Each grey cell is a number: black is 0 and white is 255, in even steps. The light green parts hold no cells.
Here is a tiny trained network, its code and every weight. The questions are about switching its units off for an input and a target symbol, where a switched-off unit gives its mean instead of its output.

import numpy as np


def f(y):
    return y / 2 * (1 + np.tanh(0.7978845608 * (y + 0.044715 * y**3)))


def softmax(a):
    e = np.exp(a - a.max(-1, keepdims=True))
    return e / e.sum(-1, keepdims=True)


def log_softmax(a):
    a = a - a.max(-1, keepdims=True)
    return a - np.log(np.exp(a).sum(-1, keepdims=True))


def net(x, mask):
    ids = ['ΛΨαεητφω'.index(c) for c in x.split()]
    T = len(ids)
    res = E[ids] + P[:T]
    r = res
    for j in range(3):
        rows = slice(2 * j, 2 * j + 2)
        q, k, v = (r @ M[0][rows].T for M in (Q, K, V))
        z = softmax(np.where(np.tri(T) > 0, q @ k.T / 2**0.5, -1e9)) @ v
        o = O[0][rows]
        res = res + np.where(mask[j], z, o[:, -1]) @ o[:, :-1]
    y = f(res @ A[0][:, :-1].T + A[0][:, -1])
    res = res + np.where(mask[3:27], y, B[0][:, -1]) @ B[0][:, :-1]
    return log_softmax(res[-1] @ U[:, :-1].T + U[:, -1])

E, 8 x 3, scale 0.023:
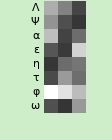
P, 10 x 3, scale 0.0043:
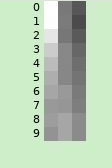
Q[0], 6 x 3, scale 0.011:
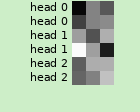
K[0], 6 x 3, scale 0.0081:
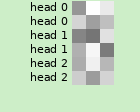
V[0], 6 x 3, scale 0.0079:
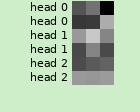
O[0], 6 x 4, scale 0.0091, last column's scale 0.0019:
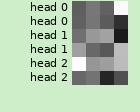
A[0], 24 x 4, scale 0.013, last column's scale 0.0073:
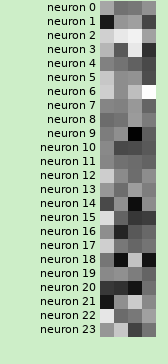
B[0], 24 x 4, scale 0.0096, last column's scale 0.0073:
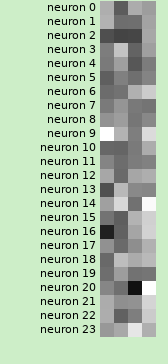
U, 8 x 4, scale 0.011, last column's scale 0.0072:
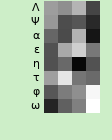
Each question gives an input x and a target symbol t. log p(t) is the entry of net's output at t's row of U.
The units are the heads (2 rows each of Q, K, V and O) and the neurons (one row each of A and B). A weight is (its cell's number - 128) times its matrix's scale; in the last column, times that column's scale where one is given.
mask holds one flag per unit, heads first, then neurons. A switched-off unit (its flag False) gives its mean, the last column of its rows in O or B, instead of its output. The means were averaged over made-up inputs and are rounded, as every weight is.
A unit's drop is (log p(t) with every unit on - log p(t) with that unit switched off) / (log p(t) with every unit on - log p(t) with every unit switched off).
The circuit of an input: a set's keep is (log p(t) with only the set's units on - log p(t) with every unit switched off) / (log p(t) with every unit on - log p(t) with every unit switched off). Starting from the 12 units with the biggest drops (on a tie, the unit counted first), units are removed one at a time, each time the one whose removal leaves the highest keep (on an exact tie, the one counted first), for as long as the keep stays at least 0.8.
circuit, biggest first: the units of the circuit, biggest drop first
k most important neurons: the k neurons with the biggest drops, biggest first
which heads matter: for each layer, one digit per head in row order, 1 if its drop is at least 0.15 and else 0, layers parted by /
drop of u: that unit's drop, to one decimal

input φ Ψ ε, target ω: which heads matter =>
101
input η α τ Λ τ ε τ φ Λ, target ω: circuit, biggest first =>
[head 1; neuron 2; neuron 9]
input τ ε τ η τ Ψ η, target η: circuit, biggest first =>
[neuron 20; head 0]
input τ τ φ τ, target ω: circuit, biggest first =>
[head 0; neuron 2; neuron 9]
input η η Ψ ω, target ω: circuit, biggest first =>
[head 0; neuron 16; neuron 9]
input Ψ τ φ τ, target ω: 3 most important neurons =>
[neuron 9; neuron 2; neuron 14]
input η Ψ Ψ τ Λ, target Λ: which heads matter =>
001
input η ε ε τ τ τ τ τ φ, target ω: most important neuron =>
[neuron 2]
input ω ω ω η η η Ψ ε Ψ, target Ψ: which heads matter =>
101
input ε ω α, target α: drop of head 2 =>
0.1
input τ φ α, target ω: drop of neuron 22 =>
-0.1
